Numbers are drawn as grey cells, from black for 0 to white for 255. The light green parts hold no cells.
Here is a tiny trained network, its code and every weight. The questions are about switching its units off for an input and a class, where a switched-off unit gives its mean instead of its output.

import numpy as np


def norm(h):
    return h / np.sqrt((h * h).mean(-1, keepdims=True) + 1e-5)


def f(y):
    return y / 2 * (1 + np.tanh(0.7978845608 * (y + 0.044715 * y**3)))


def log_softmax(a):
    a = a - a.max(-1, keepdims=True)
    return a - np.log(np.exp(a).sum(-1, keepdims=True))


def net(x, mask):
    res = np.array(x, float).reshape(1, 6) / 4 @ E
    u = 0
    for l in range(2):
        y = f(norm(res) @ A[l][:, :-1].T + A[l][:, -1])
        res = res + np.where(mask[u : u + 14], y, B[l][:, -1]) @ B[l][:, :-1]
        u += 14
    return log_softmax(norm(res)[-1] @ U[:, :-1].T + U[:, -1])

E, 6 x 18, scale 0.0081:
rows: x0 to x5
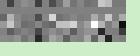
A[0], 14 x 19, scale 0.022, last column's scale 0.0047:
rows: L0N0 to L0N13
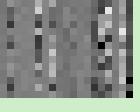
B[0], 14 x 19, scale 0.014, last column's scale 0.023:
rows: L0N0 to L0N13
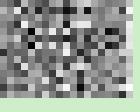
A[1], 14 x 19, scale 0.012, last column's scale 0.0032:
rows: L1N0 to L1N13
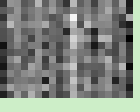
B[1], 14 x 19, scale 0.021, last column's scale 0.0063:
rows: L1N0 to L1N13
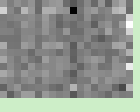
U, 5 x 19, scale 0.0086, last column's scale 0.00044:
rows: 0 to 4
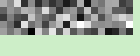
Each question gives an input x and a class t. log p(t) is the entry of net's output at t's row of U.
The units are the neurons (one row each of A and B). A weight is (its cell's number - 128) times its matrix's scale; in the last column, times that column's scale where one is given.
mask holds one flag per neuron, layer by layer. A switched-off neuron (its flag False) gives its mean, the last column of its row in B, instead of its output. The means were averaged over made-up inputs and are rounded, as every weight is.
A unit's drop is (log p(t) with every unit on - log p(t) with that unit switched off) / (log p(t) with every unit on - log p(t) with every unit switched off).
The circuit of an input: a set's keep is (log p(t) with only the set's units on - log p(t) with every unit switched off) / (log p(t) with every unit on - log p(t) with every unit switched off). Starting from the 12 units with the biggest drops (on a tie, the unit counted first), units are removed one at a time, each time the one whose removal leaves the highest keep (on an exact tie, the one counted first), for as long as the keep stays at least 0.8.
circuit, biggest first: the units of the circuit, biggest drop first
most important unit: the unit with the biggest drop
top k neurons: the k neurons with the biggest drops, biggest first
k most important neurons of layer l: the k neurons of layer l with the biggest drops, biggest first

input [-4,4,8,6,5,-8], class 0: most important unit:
L0N12
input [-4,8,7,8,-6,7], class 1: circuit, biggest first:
[L0N1; L0N4; L0N12; L0N3]
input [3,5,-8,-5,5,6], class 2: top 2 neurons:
[L0N12; L0N1]
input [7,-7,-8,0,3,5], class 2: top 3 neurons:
[L0N12; L0N1; L0N9]
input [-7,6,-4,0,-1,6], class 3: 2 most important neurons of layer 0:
[L0N9; L0N0]
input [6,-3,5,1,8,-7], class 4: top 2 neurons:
[L0N6; L0N5]
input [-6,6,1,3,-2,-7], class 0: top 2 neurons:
[L0N1; L0N3]
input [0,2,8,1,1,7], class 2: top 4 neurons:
[L0N7; L0N1; L0N10; L1N9]
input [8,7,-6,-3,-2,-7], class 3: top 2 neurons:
[L0N3; L0N5]
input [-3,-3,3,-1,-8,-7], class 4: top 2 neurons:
[L0N4; L0N5]
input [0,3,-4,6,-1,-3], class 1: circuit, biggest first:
[L0N1; L0N6; L0N12; L0N3]
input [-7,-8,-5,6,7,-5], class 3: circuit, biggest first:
[L0N12; L0N1]
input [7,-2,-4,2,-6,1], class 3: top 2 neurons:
[L0N3; L0N6]
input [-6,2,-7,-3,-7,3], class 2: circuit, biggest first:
[L0N12]
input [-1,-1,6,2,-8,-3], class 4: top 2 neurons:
[L0N4; L0N12]
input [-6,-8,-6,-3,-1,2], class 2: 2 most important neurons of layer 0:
[L0N12; L0N3]
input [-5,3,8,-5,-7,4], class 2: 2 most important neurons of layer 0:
[L0N7; L0N10]
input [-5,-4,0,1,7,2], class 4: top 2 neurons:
[L0N6; L0N3]
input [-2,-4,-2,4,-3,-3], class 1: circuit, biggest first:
[L0N1; L0N4; L0N12; L0N3]
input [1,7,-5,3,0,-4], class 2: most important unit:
L0N5
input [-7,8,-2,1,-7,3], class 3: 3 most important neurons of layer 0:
[L0N9; L0N0; L0N6]
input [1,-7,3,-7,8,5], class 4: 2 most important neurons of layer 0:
[L0N6; L0N1]
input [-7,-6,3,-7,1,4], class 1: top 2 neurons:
[L0N11; L0N13]
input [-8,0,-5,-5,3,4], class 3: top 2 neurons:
[L0N9; L0N0]
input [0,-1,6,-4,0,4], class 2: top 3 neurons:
[L0N7; L0N10; L0N1]
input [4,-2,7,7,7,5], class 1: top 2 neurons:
[L0N1; L0N6]
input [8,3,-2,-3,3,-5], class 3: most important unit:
L0N3
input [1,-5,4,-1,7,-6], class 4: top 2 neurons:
[L0N6; L0N5]
